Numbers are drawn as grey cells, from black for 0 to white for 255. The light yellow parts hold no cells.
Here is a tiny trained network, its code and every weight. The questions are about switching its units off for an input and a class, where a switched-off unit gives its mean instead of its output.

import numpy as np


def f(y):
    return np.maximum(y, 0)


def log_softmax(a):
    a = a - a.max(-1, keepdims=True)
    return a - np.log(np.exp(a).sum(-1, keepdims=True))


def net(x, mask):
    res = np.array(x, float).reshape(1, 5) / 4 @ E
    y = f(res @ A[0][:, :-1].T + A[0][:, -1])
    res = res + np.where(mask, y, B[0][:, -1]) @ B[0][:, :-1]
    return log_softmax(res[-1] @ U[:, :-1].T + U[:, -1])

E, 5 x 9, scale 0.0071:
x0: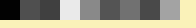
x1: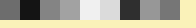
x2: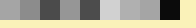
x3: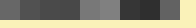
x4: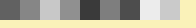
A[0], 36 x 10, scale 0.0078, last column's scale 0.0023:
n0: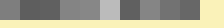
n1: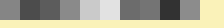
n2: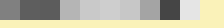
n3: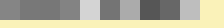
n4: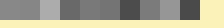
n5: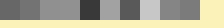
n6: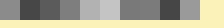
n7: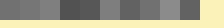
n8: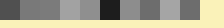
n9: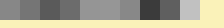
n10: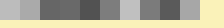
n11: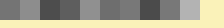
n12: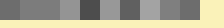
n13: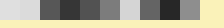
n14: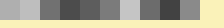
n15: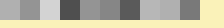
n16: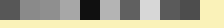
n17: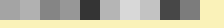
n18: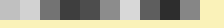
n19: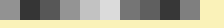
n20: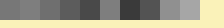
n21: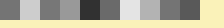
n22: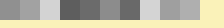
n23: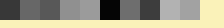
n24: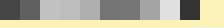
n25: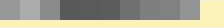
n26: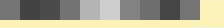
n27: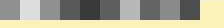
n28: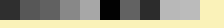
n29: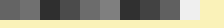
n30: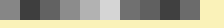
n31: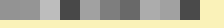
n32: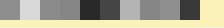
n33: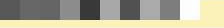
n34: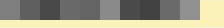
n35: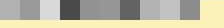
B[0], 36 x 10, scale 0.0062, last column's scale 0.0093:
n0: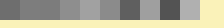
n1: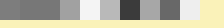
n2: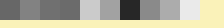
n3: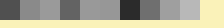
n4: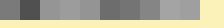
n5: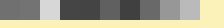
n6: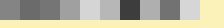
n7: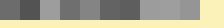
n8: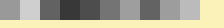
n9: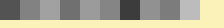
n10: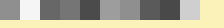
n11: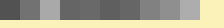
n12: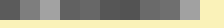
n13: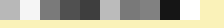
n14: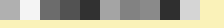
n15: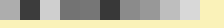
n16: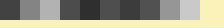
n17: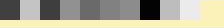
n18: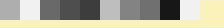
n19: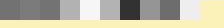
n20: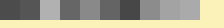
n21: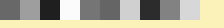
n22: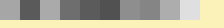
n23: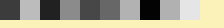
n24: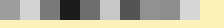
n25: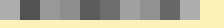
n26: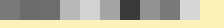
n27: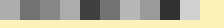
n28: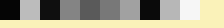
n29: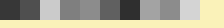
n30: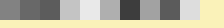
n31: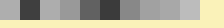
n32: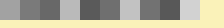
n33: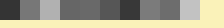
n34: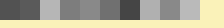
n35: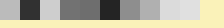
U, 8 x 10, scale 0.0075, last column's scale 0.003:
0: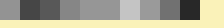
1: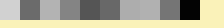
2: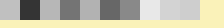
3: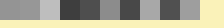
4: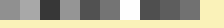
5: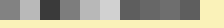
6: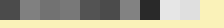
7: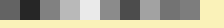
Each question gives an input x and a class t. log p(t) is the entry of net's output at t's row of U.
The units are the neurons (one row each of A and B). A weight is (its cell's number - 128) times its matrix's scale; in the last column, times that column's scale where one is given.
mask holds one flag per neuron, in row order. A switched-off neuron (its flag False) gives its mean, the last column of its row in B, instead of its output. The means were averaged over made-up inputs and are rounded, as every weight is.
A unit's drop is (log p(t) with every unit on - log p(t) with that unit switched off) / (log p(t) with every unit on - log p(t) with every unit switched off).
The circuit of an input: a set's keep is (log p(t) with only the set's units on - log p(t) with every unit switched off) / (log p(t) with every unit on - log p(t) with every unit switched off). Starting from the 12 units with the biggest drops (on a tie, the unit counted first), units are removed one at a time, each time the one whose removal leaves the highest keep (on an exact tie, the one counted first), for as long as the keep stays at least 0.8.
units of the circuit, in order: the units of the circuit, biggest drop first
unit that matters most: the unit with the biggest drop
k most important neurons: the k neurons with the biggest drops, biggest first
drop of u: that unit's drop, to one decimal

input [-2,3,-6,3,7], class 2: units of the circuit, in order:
n17, n35, n15
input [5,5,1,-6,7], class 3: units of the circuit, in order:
n24, n5
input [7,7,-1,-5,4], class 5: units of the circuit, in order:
n24
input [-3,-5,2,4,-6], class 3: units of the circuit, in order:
n28, n13
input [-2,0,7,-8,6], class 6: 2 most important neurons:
n17, n16
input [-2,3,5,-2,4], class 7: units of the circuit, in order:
n13, n18
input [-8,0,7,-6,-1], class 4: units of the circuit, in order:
n17, n21
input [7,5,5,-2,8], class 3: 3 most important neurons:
n24, n16, n5
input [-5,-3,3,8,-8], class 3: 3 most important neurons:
n29, n28, n13
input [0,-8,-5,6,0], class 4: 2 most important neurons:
n27, n32
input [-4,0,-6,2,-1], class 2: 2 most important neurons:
n17, n21
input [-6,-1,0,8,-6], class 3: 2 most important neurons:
n29, n28
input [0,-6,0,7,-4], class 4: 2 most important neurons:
n23, n28
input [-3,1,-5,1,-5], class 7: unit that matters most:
n17
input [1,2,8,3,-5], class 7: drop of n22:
-0.1
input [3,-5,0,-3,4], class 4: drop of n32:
0.2
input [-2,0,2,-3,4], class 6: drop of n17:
0.3
